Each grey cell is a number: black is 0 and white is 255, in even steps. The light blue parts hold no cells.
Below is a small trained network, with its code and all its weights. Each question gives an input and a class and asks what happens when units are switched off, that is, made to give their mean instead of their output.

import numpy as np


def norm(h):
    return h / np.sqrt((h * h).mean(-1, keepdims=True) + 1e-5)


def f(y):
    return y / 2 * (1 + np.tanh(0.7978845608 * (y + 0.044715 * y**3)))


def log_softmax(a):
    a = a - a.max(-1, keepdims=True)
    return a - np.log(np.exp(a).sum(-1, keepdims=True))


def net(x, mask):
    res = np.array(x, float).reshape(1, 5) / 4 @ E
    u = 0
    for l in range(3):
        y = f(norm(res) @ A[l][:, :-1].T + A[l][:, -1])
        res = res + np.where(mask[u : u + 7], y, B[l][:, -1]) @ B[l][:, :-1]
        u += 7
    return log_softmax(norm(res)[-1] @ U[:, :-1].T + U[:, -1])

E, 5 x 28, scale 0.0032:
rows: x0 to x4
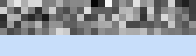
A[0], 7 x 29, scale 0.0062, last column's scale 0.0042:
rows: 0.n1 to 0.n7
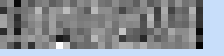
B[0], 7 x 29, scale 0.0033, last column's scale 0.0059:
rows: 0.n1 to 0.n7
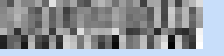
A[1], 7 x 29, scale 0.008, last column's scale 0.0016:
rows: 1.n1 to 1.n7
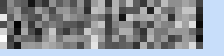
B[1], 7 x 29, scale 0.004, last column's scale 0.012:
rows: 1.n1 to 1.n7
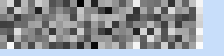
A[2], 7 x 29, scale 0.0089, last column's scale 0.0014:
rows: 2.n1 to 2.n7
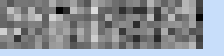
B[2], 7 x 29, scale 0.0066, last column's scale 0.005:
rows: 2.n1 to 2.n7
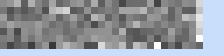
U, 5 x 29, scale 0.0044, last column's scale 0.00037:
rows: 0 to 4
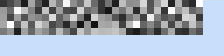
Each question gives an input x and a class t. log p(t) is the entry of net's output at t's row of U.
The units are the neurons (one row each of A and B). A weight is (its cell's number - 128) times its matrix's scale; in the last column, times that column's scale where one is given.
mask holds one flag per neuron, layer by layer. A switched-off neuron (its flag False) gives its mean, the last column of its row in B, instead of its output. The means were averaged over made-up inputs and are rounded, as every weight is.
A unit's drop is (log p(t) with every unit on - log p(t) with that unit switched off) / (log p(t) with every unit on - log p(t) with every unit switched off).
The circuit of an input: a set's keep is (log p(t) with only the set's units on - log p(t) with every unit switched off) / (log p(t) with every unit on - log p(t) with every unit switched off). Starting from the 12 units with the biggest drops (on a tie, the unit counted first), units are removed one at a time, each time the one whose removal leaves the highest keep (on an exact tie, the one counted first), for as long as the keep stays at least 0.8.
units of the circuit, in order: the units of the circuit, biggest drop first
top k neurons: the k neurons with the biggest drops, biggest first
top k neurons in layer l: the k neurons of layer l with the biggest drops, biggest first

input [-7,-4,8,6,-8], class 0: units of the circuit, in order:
2.n2
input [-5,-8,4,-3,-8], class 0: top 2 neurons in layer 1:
1.n5, 1.n1
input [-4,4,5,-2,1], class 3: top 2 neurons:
1.n1, 1.n2
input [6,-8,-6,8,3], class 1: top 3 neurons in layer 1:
1.n3, 1.n2, 1.n1
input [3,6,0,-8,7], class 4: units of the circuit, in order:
1.n3, 0.n6
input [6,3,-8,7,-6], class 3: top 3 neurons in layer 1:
1.n3, 1.n6, 1.n4
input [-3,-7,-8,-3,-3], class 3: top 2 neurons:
1.n7, 1.n5
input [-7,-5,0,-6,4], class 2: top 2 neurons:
1.n6, 1.n4
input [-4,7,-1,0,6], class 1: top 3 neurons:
1.n5, 0.n6, 0.n3
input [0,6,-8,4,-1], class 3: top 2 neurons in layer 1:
1.n7, 1.n2
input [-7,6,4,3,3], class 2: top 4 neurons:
1.n6, 1.n4, 0.n1, 1.n2
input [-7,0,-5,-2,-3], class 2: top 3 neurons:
1.n6, 1.n4, 1.n1
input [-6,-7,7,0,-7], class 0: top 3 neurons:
0.n6, 1.n7, 1.n5
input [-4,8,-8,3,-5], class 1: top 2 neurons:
1.n5, 1.n1
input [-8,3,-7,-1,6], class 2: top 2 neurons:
1.n6, 1.n4
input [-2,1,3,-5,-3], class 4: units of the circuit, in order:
1.n3
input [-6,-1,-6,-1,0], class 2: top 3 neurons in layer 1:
1.n6, 1.n4, 1.n1
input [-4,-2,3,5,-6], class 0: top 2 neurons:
0.n6, 1.n3
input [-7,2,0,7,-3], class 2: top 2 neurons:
0.n1, 1.n6
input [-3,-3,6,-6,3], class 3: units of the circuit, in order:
1.n1
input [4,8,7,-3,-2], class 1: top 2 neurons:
1.n5, 1.n7
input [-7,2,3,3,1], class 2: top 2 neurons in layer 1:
1.n6, 1.n4
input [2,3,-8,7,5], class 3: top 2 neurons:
1.n7, 1.n3
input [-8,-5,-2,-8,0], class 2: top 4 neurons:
1.n6, 1.n4, 0.n1, 2.n1
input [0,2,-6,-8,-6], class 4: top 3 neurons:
1.n3, 1.n1, 0.n7
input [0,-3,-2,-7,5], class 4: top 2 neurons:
1.n3, 0.n6
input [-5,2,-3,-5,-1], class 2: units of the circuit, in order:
1.n6
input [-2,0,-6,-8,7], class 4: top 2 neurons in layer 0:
0.n6, 0.n1
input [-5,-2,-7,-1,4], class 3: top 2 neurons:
1.n7, 0.n6
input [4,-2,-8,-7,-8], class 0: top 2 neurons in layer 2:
2.n2, 2.n4
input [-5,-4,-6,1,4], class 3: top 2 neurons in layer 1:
1.n7, 1.n5
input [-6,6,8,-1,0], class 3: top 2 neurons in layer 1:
1.n1, 1.n2
